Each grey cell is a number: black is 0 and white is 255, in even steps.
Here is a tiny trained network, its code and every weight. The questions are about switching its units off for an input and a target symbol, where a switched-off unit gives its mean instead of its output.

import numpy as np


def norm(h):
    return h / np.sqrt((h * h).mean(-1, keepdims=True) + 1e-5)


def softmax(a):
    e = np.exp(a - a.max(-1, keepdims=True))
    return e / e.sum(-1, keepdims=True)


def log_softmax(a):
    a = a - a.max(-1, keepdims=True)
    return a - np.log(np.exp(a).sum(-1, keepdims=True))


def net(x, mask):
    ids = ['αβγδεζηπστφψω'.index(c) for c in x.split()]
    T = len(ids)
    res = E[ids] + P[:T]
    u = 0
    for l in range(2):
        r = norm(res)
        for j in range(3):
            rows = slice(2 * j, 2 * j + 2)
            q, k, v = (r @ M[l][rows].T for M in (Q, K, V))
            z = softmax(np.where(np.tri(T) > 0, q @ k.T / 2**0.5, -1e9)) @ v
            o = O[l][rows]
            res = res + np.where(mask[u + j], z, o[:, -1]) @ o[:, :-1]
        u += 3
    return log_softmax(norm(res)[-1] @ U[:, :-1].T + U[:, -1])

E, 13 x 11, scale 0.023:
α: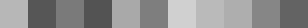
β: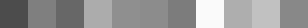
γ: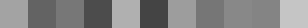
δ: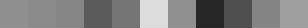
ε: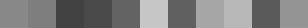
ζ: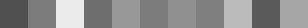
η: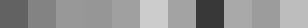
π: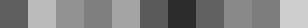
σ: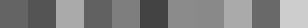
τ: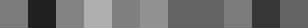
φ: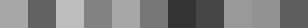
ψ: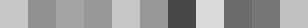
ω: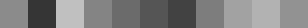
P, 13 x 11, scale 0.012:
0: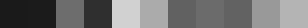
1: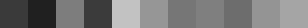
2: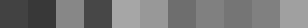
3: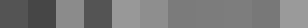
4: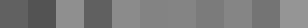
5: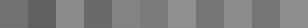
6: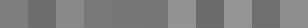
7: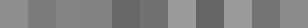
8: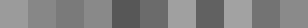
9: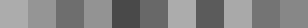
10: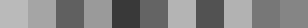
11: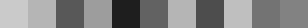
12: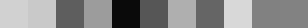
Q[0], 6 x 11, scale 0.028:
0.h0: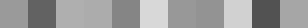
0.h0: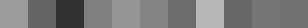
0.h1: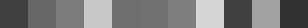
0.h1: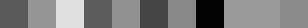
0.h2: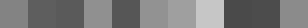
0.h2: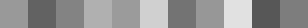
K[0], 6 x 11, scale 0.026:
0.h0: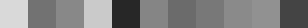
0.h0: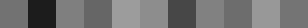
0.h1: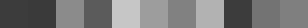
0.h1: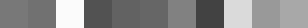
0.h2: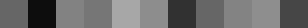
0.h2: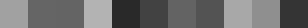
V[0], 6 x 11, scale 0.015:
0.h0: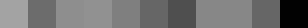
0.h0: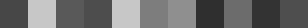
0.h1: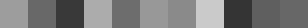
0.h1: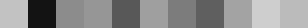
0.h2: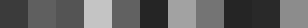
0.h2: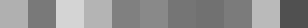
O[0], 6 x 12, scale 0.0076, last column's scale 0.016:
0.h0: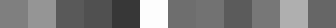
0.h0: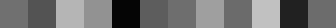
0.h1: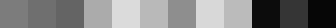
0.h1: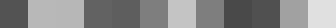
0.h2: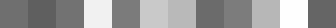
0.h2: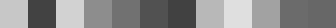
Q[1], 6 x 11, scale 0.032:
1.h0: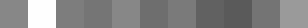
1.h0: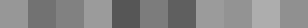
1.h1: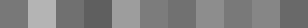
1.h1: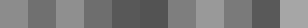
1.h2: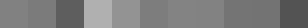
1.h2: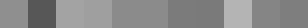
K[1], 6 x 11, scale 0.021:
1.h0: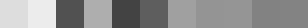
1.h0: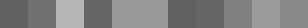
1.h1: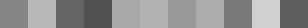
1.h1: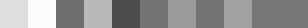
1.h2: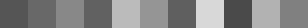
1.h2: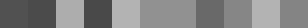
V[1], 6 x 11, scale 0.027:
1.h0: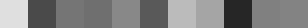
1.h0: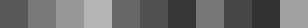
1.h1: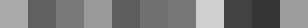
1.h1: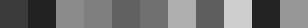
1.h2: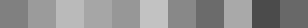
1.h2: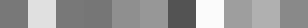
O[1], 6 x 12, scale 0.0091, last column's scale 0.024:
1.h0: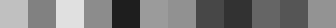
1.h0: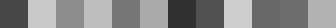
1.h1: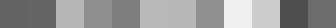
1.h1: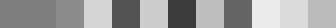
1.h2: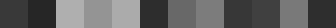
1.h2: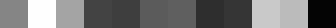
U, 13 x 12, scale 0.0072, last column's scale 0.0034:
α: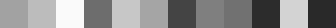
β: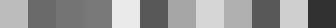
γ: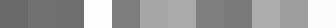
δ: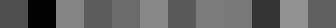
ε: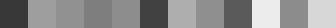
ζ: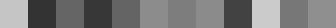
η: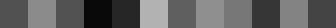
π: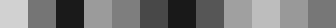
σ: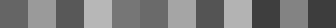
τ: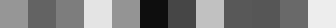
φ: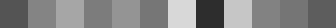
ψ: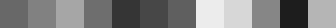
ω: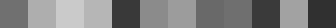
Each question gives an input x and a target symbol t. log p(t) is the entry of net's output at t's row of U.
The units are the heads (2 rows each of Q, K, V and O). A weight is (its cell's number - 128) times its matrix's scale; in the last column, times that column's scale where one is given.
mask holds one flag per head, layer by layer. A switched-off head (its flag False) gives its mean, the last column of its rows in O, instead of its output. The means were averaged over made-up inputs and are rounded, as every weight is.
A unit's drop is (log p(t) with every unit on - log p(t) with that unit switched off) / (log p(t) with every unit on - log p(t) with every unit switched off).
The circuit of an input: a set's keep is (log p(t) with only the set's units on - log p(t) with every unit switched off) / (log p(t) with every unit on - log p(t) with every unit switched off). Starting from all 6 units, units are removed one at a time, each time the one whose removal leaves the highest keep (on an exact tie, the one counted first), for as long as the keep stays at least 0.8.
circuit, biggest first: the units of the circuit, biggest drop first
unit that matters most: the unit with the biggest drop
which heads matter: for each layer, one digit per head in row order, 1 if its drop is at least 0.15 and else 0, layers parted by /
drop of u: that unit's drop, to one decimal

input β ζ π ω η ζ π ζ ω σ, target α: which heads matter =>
110 / 000
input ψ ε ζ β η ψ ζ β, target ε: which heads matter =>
010 / 101
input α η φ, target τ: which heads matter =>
100 / 010
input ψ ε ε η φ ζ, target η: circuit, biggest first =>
0.h0, 1.h1
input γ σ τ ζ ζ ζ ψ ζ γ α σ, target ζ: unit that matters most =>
1.h0
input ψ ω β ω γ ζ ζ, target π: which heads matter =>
010 / 010
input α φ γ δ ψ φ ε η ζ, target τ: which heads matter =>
100 / 010
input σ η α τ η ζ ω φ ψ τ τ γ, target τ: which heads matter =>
010 / 001
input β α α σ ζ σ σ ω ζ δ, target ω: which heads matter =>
110 / 100
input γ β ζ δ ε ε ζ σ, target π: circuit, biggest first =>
0.h1, 1.h1
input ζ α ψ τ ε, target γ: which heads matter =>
001 / 010
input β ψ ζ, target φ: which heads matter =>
111 / 010
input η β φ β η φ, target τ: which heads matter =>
110 / 010
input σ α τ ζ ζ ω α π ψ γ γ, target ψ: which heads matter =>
101 / 000
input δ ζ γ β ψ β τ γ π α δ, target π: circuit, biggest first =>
0.h1
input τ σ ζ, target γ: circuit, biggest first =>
0.h2, 1.h2, 0.h1
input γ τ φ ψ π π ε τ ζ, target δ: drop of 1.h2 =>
0.8
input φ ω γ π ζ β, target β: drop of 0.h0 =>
0.9
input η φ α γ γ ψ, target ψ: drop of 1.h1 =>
0.1
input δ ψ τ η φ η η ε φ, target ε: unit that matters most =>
0.h2
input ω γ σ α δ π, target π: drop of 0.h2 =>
0.1
